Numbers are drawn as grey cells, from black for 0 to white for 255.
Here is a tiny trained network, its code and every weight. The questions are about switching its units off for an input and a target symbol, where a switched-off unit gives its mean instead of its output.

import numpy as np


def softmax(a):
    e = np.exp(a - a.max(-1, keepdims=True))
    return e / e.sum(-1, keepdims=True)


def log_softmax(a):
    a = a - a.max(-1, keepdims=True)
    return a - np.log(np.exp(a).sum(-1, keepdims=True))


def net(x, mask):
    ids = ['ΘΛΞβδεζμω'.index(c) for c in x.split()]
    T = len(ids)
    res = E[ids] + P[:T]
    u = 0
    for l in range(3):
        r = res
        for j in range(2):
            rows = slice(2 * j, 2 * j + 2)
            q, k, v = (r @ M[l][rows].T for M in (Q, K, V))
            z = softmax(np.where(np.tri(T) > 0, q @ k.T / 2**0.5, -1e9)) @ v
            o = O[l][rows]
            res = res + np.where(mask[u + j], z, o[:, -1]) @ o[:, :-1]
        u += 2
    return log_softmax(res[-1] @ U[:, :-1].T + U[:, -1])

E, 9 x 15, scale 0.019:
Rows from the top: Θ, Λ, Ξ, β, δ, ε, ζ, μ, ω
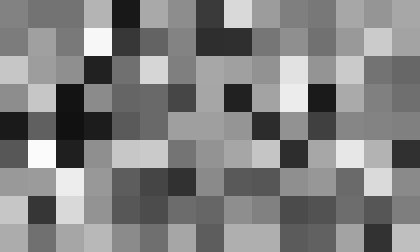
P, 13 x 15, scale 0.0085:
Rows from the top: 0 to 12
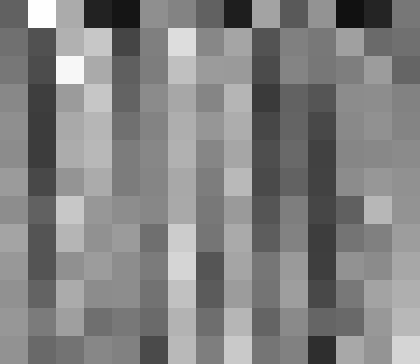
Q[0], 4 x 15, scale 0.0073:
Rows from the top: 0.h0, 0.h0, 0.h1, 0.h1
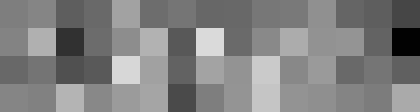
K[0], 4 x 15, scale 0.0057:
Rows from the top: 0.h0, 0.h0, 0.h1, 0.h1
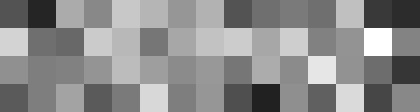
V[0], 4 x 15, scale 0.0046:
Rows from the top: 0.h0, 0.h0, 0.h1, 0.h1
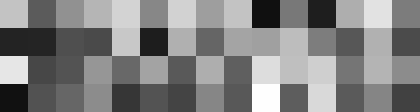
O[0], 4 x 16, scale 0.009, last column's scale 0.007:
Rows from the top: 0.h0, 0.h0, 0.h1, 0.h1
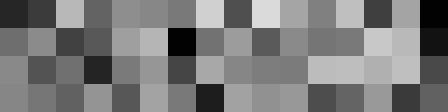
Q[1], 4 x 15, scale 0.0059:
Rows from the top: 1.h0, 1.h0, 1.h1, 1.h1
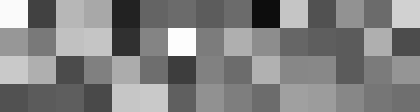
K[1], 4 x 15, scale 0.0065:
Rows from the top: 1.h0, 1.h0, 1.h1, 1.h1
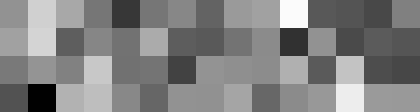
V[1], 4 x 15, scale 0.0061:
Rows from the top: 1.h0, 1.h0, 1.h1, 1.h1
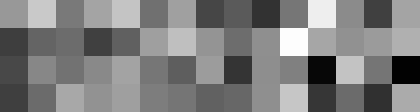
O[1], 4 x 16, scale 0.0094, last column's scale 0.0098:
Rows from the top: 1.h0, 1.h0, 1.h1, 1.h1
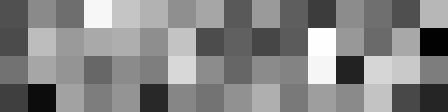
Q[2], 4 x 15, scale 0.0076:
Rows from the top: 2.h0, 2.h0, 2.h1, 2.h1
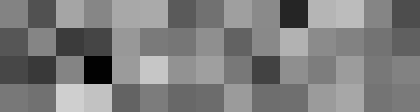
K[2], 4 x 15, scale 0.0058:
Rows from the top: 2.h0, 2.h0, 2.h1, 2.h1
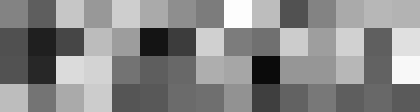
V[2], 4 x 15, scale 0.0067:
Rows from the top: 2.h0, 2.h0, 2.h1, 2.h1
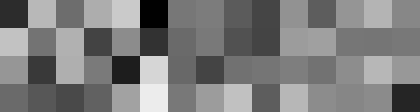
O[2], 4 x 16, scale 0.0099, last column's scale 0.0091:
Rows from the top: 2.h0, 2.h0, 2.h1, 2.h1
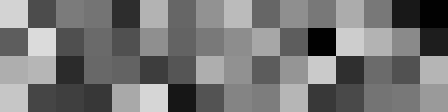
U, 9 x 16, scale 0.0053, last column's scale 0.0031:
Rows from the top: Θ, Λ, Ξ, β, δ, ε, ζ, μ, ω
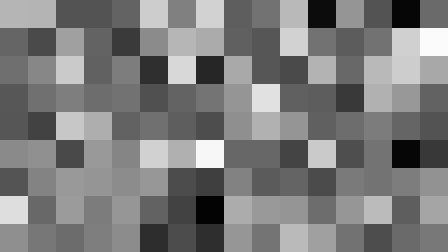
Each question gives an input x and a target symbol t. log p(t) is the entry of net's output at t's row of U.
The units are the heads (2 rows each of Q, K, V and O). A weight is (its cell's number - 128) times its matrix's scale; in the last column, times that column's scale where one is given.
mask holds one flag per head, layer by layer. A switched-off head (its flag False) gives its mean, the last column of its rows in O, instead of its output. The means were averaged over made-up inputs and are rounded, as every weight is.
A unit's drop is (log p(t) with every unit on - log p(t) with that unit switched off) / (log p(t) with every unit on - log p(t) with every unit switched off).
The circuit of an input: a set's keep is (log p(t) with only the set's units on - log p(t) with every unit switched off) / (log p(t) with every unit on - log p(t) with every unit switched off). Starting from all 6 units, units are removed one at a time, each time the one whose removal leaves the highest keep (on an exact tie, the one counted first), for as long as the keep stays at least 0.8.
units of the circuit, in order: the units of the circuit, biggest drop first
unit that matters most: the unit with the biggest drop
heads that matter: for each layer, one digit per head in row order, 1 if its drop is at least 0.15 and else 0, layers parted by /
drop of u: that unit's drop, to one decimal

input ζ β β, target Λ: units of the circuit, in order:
1.h1
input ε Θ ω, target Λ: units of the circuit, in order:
2.h0, 1.h1, 1.h0, 2.h1
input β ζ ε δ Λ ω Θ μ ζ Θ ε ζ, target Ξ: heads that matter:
10 / 01 / 01
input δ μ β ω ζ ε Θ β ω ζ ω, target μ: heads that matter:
00 / 00 / 10
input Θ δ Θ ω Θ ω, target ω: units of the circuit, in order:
2.h0, 1.h1, 2.h1
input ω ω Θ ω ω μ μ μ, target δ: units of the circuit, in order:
1.h0, 1.h1, 2.h1
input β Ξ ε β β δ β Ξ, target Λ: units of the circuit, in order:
1.h0, 0.h1
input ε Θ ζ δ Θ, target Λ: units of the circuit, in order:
2.h0, 1.h1, 1.h0, 2.h1
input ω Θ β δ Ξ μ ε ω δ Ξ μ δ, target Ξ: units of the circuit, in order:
0.h0, 1.h0, 1.h1
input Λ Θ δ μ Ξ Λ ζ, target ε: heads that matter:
00 / 10 / 01
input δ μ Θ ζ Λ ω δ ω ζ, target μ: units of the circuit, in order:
0.h0, 2.h1
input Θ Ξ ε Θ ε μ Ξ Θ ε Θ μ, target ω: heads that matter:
10 / 01 / 11
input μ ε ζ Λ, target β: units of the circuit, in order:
1.h0, 2.h0
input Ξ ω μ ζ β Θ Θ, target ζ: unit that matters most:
0.h0
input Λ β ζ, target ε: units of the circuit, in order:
1.h0, 2.h0
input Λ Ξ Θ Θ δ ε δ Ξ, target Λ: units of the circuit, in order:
0.h0, 0.h1, 1.h0
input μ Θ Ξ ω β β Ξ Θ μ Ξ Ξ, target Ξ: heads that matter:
11 / 10 / 00
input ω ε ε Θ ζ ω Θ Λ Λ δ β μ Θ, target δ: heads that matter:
10 / 11 / 01
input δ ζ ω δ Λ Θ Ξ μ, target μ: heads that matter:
11 / 00 / 10
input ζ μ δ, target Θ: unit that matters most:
2.h1
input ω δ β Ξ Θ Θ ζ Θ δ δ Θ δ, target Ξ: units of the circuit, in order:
0.h0, 1.h0
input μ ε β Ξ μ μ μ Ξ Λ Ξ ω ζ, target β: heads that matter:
10 / 10 / 10
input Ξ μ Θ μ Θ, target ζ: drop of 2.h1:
0.1
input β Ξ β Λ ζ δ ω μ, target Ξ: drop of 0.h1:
0.1
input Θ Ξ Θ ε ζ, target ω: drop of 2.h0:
0.9
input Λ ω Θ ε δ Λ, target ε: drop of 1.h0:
0.2
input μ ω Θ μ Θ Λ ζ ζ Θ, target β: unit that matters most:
1.h0
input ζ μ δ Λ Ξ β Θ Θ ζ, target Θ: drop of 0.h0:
0.2
